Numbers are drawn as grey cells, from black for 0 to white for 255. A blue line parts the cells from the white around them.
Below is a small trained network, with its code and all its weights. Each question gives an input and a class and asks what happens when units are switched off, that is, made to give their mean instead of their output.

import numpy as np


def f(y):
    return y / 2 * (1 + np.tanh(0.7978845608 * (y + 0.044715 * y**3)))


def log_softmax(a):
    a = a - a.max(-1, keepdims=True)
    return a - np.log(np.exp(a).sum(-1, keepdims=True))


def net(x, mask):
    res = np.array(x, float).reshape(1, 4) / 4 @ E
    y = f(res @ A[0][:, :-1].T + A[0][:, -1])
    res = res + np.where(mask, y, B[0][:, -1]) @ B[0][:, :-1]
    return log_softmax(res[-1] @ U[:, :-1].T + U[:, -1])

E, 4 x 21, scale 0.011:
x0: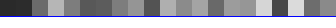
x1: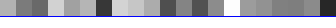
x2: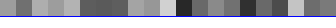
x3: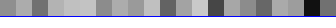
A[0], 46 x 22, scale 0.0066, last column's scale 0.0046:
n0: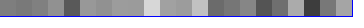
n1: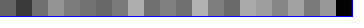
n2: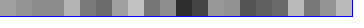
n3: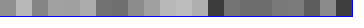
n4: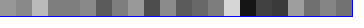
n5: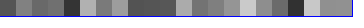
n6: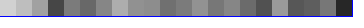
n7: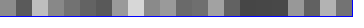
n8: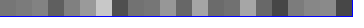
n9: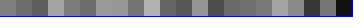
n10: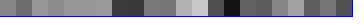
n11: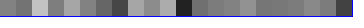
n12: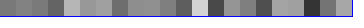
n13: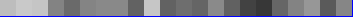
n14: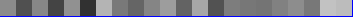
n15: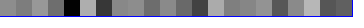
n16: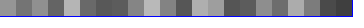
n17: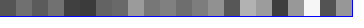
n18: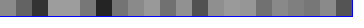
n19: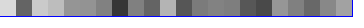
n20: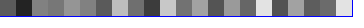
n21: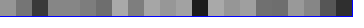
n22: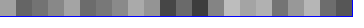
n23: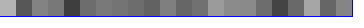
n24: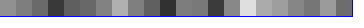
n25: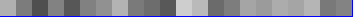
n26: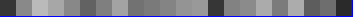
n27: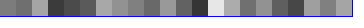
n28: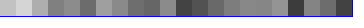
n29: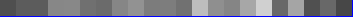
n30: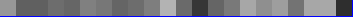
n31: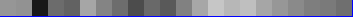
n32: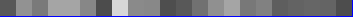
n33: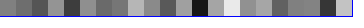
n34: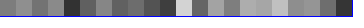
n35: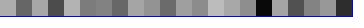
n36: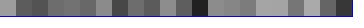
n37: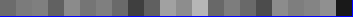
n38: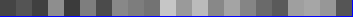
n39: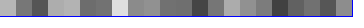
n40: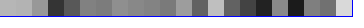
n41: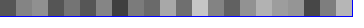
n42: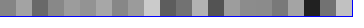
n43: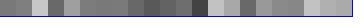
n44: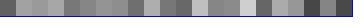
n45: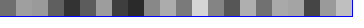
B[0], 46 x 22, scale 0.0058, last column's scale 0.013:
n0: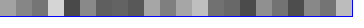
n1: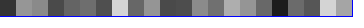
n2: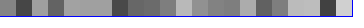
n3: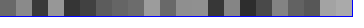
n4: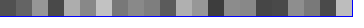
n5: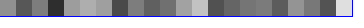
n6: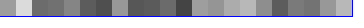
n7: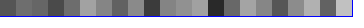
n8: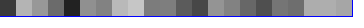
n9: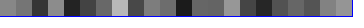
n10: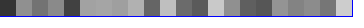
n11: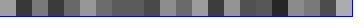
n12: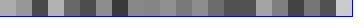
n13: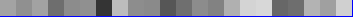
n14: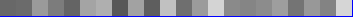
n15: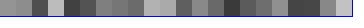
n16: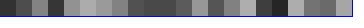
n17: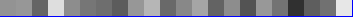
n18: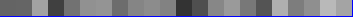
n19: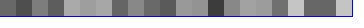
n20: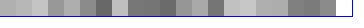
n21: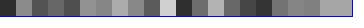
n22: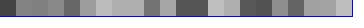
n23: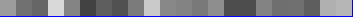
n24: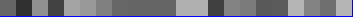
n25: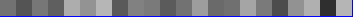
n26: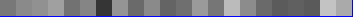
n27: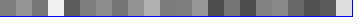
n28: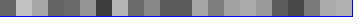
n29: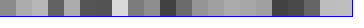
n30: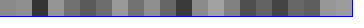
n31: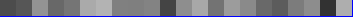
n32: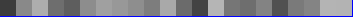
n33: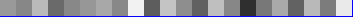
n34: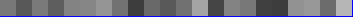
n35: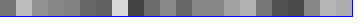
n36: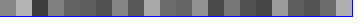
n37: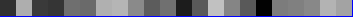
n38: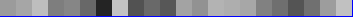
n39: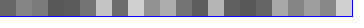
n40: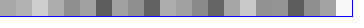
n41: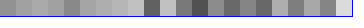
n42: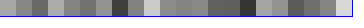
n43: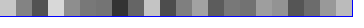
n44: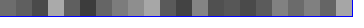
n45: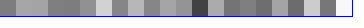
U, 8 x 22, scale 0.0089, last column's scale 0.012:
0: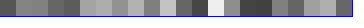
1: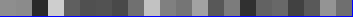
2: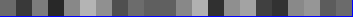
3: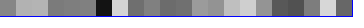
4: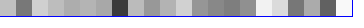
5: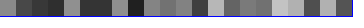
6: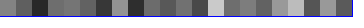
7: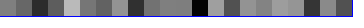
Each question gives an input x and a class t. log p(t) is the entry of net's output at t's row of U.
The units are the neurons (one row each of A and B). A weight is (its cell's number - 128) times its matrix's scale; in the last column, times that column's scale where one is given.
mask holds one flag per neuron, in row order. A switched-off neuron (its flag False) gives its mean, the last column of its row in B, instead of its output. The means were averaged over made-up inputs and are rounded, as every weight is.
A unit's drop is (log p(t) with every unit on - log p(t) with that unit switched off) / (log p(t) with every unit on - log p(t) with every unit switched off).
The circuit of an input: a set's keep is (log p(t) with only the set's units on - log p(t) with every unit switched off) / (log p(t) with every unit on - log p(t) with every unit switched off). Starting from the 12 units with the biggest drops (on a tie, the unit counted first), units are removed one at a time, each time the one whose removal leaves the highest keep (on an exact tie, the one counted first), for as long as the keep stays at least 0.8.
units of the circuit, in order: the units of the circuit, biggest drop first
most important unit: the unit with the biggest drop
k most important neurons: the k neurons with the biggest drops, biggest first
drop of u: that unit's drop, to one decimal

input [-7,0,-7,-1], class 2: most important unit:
n5
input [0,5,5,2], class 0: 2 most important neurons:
n39, n32
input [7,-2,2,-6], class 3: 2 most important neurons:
n20, n38
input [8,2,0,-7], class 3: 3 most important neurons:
n20, n38, n29
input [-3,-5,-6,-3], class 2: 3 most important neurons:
n5, n34, n24
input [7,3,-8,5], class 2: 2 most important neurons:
n25, n24
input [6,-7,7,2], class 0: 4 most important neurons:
n41, n10, n45, n14
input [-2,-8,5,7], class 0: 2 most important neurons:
n10, n45
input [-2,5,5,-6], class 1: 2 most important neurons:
n43, n15
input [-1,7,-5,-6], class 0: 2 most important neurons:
n33, n22
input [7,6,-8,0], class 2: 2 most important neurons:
n5, n25
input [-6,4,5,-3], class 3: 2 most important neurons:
n13, n40
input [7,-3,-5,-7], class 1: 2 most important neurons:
n17, n27
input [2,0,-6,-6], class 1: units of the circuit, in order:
n17
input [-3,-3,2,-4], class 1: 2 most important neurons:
n20, n33
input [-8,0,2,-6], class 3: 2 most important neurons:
n40, n13
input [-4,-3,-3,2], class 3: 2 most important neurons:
n33, n6
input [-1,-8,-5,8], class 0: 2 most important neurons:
n45, n10
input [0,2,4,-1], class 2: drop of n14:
0.0
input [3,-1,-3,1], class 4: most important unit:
n16
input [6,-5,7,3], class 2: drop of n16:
0.1
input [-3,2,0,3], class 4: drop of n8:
0.2
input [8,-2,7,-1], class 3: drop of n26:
0.2
